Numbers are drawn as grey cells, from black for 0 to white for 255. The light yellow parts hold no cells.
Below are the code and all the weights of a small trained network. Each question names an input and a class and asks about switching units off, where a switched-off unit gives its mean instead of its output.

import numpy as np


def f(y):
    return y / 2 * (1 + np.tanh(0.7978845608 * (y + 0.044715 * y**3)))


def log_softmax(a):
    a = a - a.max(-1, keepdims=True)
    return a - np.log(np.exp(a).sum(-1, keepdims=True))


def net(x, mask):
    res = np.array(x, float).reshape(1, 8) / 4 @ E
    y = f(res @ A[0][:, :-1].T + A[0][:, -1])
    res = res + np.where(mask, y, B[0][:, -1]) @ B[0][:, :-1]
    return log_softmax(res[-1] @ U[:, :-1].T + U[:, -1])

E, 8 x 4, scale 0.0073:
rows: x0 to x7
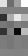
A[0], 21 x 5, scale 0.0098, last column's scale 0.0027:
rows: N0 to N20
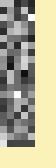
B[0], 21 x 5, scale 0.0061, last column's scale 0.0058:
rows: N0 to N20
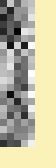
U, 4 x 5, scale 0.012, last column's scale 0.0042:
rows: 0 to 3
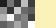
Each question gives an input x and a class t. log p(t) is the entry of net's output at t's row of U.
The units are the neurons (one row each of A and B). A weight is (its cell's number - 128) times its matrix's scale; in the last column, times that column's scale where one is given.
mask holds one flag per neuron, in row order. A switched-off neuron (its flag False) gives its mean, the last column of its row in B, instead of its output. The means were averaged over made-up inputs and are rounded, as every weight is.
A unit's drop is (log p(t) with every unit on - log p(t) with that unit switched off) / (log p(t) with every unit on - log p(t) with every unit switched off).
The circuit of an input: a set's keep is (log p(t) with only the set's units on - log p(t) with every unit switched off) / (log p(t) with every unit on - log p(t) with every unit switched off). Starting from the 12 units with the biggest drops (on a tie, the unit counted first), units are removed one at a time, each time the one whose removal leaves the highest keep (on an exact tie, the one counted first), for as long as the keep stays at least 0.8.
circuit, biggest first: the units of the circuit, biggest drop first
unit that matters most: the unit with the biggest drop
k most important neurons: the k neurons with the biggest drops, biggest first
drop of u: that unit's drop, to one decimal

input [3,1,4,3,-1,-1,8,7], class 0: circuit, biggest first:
N6; N4
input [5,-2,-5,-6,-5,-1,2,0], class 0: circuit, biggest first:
N20; N6
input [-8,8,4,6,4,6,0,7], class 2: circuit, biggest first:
N11; N10
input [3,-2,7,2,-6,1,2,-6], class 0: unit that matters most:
N4
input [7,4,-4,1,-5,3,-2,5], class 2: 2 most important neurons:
N9; N7
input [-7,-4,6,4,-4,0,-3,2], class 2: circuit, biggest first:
N11; N10
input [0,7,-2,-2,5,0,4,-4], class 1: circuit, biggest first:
N6; N4
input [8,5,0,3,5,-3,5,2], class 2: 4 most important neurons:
N9; N8; N7; N13
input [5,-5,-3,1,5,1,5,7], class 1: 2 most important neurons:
N6; N16
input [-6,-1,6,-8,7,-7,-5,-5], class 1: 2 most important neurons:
N6; N1
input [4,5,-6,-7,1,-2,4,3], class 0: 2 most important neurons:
N20; N2
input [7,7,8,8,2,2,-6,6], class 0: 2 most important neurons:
N4; N3
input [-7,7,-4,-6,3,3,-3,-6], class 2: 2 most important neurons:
N11; N10
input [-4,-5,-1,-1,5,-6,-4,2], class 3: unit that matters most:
N13
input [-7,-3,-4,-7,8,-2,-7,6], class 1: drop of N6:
0.6
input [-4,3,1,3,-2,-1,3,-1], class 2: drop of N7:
-0.1
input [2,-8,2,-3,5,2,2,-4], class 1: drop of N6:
0.3
